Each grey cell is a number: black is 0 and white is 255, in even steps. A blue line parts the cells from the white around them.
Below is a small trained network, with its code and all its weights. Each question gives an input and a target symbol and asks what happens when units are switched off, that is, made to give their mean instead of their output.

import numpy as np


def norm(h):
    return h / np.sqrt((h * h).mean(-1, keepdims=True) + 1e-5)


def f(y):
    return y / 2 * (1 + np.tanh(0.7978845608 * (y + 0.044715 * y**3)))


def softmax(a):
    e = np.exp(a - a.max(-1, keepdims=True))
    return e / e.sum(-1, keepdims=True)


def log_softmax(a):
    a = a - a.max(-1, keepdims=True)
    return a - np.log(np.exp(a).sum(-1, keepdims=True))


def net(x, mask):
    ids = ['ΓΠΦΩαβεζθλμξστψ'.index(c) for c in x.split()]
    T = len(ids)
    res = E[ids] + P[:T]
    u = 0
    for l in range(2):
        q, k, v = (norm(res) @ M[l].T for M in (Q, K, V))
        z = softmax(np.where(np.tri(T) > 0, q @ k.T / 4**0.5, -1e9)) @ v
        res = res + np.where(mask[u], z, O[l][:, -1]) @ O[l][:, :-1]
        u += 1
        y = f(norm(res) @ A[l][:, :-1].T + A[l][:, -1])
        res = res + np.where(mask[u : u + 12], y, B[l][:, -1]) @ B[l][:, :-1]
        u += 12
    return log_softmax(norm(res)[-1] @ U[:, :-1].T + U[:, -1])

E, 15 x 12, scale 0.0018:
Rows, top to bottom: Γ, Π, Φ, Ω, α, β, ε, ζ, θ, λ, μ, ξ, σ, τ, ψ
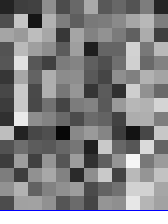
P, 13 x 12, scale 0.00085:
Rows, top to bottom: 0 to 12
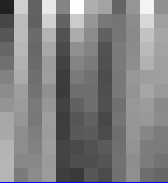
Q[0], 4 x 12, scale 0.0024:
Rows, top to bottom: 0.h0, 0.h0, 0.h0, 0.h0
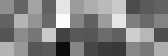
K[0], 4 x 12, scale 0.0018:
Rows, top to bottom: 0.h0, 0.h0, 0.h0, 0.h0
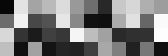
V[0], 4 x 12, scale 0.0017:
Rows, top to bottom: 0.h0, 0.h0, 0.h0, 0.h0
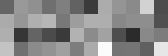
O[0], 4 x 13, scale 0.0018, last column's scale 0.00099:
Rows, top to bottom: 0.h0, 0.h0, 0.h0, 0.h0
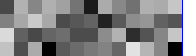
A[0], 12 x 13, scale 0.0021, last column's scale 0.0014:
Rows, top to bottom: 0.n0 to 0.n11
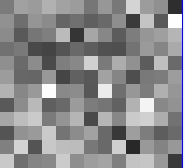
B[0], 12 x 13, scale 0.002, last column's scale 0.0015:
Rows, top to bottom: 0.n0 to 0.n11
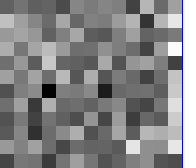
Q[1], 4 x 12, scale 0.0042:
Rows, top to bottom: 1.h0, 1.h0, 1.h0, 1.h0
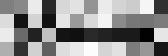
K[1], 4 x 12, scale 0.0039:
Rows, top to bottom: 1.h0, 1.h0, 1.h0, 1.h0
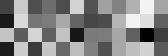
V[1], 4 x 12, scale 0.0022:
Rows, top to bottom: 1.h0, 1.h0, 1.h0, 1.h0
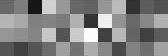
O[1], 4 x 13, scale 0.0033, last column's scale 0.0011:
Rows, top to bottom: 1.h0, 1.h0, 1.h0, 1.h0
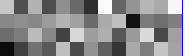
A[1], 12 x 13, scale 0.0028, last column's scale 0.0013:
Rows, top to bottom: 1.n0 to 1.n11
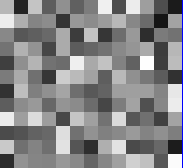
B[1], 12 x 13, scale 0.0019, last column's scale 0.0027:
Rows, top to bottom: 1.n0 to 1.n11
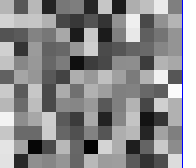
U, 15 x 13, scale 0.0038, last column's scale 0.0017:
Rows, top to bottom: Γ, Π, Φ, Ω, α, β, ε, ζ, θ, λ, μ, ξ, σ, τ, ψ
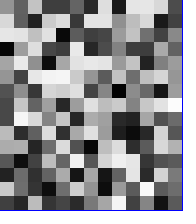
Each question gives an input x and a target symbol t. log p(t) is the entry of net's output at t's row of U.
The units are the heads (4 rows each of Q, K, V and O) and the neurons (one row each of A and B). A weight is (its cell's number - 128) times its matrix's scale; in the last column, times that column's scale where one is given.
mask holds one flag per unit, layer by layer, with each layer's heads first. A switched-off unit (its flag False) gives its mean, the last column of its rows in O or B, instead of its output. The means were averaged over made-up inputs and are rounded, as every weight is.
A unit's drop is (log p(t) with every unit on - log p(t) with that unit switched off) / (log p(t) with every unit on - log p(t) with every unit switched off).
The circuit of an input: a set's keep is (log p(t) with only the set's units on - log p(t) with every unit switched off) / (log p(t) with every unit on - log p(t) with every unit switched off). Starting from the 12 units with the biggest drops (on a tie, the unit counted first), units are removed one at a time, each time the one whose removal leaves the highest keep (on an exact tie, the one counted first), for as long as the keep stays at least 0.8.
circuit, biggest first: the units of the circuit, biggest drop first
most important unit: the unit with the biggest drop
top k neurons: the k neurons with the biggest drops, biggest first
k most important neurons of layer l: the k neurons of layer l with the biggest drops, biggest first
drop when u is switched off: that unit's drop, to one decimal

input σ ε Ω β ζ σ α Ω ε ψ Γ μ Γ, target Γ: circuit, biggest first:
(1.h0, 1.n0)
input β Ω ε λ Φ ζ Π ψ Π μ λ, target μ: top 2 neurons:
(1.n10, 0.n3)
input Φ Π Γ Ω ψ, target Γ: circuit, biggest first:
(1.h0)
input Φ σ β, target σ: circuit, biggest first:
(1.h0, 0.n6)
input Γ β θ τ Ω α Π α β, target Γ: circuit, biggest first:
(1.h0, 0.h0)
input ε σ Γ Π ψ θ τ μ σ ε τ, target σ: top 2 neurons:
(0.n6, 0.n10)
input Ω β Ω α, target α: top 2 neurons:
(1.n6, 1.n8)
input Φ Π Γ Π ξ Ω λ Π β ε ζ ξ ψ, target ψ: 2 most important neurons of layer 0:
(0.n8, 0.n7)
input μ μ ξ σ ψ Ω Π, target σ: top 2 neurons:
(0.n6, 0.n10)
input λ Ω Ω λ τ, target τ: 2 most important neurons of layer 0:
(0.n8, 0.n7)
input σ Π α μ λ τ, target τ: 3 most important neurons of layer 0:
(0.n8, 0.n5, 0.n9)
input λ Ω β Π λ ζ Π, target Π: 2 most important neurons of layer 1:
(1.n4, 1.n8)
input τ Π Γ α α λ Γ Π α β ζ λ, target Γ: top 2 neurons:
(1.n0, 0.n7)
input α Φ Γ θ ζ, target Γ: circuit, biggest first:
(1.h0)
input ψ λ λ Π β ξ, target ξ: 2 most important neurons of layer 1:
(1.n4, 1.n8)
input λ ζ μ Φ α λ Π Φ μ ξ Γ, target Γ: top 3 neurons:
(1.n0, 0.n7, 0.n8)
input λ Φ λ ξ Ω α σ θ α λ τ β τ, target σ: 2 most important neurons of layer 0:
(0.n10, 0.n9)
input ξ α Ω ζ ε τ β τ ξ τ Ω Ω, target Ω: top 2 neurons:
(0.n6, 1.n8)
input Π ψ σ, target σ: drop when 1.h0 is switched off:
0.6
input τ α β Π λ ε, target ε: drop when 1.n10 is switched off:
0.1
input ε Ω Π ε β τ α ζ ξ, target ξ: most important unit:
0.h0
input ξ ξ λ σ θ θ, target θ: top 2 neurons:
(0.n6, 0.n3)
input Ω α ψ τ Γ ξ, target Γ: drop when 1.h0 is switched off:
1.7
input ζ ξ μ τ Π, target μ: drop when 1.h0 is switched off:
2.1
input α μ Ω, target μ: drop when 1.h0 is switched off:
1.3
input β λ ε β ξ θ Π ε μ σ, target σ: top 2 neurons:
(0.n6, 1.n2)
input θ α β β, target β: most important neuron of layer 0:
(0.n10)
